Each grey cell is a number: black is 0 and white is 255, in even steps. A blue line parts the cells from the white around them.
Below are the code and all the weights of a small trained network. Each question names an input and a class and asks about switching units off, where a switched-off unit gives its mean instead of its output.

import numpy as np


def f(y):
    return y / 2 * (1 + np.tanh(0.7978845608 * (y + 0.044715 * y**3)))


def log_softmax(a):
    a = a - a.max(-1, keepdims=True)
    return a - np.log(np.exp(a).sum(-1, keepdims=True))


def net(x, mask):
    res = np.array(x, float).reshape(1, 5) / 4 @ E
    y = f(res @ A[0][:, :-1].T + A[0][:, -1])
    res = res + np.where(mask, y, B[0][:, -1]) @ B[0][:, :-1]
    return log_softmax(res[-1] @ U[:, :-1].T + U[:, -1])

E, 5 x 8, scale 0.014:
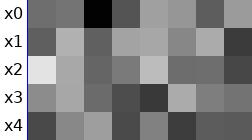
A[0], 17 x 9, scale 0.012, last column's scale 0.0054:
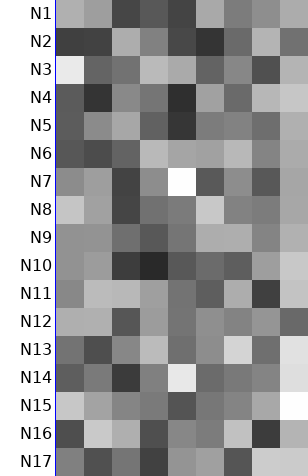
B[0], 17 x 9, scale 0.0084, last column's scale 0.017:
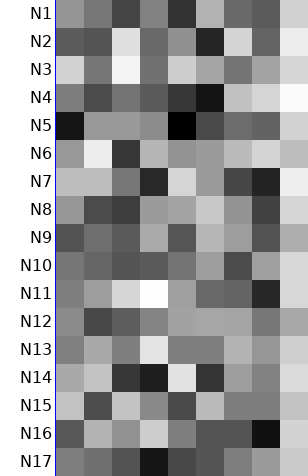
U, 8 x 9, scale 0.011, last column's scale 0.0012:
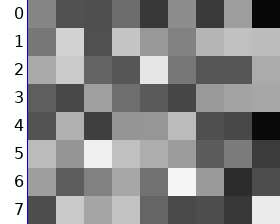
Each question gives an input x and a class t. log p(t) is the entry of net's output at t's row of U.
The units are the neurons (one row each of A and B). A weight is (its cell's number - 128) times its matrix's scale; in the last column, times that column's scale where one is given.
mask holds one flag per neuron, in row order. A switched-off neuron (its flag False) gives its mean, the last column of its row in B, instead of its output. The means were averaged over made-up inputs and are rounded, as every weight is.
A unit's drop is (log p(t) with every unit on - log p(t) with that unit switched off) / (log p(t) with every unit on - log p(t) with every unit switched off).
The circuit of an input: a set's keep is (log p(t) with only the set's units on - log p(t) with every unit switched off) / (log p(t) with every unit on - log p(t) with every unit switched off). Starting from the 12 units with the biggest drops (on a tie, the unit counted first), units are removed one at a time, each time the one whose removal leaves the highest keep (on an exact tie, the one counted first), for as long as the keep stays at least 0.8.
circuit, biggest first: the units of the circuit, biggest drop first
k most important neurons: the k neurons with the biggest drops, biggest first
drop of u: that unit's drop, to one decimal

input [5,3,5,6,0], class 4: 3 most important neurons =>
N1; N9; N8
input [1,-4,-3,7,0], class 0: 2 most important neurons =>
N1; N10
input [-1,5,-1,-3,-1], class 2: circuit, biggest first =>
N5
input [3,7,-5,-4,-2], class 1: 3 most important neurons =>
N6; N13; N3
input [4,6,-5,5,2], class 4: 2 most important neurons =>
N2; N11
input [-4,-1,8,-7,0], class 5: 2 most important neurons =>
N3; N11
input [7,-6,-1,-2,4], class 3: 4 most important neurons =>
N2; N4; N7; N8
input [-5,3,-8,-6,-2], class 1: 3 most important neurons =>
N6; N13; N7
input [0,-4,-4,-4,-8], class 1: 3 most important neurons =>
N6; N13; N5
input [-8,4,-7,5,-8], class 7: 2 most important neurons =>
N11; N5
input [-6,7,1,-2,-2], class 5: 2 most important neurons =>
N3; N5
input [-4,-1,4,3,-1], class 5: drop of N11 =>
0.1
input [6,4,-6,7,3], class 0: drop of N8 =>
0.0
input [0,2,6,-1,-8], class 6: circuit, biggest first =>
N8
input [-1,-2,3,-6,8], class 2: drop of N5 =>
0.1
